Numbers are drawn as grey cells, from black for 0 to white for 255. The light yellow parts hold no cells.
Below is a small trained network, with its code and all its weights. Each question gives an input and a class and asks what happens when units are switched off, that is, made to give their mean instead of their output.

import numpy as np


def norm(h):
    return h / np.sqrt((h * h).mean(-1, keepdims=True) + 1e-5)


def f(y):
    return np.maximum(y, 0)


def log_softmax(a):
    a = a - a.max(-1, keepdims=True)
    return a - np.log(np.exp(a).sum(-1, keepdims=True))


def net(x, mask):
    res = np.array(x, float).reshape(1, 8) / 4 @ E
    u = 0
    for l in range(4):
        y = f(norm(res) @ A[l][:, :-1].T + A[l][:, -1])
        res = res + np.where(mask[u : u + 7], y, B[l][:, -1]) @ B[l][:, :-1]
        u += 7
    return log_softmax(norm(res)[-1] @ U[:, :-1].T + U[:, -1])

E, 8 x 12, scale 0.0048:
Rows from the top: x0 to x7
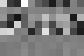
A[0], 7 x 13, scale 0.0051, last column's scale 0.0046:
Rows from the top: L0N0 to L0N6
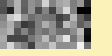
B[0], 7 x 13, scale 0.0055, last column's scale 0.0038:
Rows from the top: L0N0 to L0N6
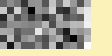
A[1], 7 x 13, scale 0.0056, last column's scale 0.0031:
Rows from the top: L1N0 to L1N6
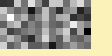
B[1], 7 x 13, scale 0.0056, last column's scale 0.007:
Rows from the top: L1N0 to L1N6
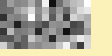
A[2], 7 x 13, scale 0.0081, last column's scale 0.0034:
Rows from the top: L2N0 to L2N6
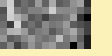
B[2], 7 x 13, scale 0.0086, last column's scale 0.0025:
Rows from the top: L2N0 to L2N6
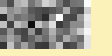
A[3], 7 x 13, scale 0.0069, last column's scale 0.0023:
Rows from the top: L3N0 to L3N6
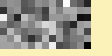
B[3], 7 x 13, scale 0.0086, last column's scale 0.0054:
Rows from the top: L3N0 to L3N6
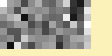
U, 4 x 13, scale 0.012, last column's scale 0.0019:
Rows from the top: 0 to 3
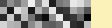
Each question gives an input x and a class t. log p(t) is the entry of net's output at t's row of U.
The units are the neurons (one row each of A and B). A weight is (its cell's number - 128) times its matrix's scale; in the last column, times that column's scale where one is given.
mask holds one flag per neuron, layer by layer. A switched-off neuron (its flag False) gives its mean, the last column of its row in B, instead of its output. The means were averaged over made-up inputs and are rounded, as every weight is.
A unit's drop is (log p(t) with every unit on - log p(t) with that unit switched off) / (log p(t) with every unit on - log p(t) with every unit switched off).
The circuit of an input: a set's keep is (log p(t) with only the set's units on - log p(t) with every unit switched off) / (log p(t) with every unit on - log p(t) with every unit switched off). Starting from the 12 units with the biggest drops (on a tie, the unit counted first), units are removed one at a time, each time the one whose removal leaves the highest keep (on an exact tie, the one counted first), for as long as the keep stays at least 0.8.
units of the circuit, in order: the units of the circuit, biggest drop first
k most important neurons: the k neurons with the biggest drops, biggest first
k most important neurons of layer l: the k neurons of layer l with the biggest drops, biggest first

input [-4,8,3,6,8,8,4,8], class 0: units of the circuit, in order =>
L1N5
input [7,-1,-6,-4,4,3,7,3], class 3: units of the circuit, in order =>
L1N6, L3N2
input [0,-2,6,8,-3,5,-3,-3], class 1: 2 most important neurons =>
L0N1, L2N3
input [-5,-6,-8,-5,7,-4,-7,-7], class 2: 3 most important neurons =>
L0N2, L1N0, L1N3
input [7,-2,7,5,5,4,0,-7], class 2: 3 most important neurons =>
L1N4, L2N6, L0N6
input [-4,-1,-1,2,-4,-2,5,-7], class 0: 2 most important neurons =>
L1N0, L1N6
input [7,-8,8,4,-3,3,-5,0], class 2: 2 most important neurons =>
L2N6, L1N4
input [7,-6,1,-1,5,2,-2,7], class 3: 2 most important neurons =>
L1N6, L3N2
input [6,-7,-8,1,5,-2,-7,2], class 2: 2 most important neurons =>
L0N2, L2N2
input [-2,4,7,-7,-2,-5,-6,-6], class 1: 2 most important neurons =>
L2N0, L0N6
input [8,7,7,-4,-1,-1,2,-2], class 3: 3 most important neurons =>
L3N2, L1N6, L2N2
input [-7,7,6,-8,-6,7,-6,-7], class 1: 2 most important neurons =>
L0N6, L1N5
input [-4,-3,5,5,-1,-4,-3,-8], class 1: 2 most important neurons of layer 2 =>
L2N3, L2N2
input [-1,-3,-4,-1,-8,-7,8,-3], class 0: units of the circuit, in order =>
L1N0
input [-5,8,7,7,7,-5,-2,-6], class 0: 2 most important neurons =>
L1N5, L1N2
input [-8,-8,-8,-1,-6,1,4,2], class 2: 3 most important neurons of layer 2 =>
L2N2, L2N4, L2N5
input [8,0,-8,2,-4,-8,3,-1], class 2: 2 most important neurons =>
L2N2, L0N2
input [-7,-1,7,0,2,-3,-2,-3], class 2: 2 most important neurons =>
L0N5, L2N6
